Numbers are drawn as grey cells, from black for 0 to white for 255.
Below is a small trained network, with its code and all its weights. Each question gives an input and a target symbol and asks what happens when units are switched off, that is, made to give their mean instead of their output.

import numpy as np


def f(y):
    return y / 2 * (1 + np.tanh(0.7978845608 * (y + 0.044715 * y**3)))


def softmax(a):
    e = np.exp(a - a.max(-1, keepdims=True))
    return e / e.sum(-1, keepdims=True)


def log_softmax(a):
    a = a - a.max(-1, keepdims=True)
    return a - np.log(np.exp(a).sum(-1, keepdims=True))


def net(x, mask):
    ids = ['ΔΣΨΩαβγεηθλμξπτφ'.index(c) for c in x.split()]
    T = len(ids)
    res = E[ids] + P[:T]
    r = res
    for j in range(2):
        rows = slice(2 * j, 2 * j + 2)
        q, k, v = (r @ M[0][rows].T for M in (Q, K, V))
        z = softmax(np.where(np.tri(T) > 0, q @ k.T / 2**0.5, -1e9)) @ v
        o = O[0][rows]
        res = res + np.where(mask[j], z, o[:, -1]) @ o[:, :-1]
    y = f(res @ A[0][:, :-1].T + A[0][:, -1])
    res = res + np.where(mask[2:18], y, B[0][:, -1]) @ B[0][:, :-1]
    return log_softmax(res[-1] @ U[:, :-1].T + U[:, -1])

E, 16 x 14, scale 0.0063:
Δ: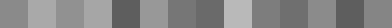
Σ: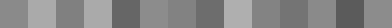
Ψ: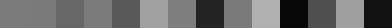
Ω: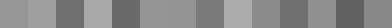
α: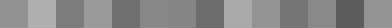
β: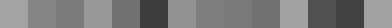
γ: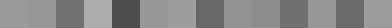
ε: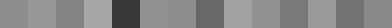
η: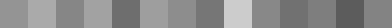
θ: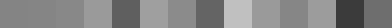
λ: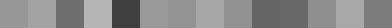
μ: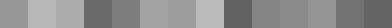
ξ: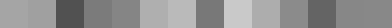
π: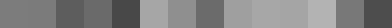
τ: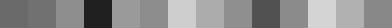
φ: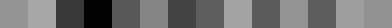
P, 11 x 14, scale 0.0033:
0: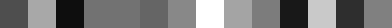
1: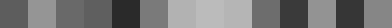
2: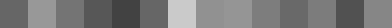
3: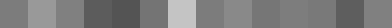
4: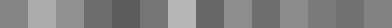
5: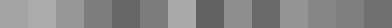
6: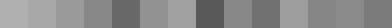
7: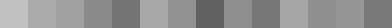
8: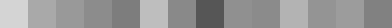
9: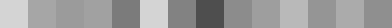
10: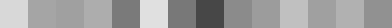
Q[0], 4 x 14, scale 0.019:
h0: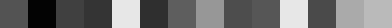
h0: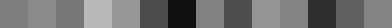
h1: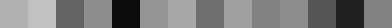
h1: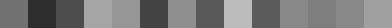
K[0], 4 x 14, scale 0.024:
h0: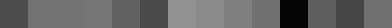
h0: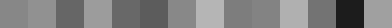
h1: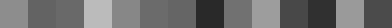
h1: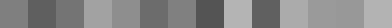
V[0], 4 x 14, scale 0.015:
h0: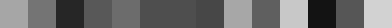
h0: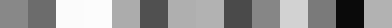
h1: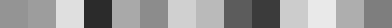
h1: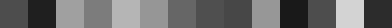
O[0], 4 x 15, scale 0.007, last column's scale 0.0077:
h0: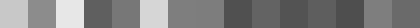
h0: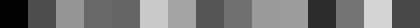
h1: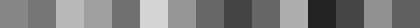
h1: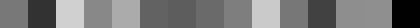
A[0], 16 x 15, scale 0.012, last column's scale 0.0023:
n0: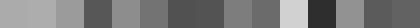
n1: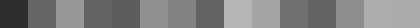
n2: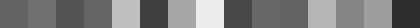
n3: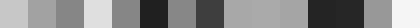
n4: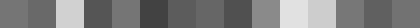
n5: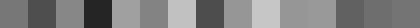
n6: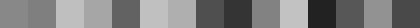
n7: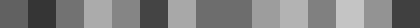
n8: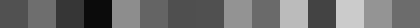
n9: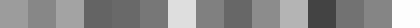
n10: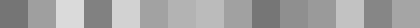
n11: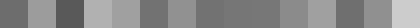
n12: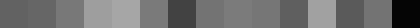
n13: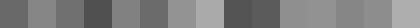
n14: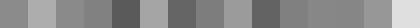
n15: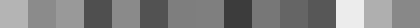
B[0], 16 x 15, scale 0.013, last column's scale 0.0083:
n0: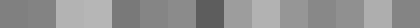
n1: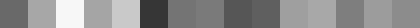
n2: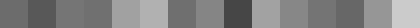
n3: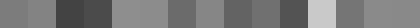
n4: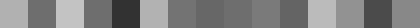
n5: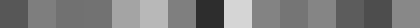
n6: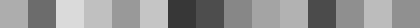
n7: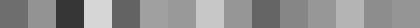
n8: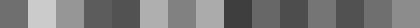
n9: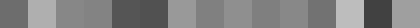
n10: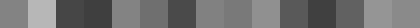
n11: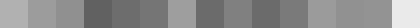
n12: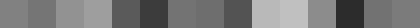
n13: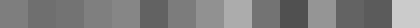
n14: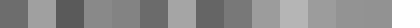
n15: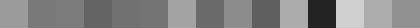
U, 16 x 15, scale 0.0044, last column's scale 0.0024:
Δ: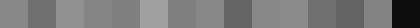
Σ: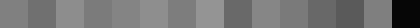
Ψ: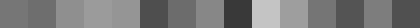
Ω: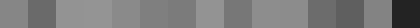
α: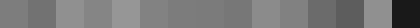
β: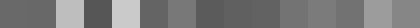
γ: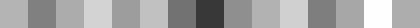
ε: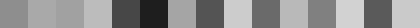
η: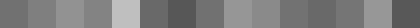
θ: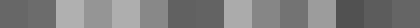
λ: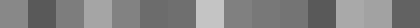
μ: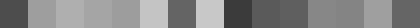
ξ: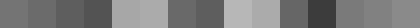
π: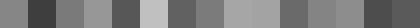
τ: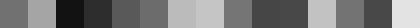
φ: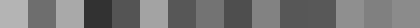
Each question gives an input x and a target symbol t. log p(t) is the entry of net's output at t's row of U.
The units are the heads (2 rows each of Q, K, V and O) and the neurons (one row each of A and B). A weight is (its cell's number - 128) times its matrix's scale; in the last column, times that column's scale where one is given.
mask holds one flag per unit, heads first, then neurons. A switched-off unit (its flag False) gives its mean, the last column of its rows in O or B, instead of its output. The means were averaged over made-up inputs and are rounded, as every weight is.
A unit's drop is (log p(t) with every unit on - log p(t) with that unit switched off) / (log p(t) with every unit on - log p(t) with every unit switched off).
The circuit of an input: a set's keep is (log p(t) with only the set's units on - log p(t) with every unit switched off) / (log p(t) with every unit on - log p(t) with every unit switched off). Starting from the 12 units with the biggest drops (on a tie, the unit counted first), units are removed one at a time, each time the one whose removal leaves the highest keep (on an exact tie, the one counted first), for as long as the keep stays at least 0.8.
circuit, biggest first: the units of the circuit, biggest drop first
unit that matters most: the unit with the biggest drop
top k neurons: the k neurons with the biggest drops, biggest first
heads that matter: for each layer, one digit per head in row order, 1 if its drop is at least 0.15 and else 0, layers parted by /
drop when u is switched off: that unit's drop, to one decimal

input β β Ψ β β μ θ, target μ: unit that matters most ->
h0
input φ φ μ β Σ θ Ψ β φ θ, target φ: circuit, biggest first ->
[h0, h1, n4, n10]
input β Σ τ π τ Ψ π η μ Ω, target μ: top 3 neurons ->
[n1, n7, n8]
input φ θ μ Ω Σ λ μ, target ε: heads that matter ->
01
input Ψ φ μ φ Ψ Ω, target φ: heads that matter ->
11
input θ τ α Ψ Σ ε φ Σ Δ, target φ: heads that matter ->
11
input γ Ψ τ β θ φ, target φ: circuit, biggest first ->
[h1, n4, n15, n8]
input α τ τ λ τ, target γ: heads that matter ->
01
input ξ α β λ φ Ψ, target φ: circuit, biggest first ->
[h0, h1, n4, n14]
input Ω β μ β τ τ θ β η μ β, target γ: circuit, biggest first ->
[h0, n6]
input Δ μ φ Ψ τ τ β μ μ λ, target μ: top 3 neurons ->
[n8, n1, n7]
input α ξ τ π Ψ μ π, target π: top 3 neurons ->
[n4, n5, n7]
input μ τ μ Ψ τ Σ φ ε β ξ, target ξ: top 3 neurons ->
[n5, n10, n15]
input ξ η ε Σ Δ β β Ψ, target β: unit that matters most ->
h1
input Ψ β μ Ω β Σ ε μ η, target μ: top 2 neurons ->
[n1, n8]
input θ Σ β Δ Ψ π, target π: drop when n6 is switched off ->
0.0
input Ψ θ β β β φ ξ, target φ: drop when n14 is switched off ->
0.1
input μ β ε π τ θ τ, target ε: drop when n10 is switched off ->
-0.1
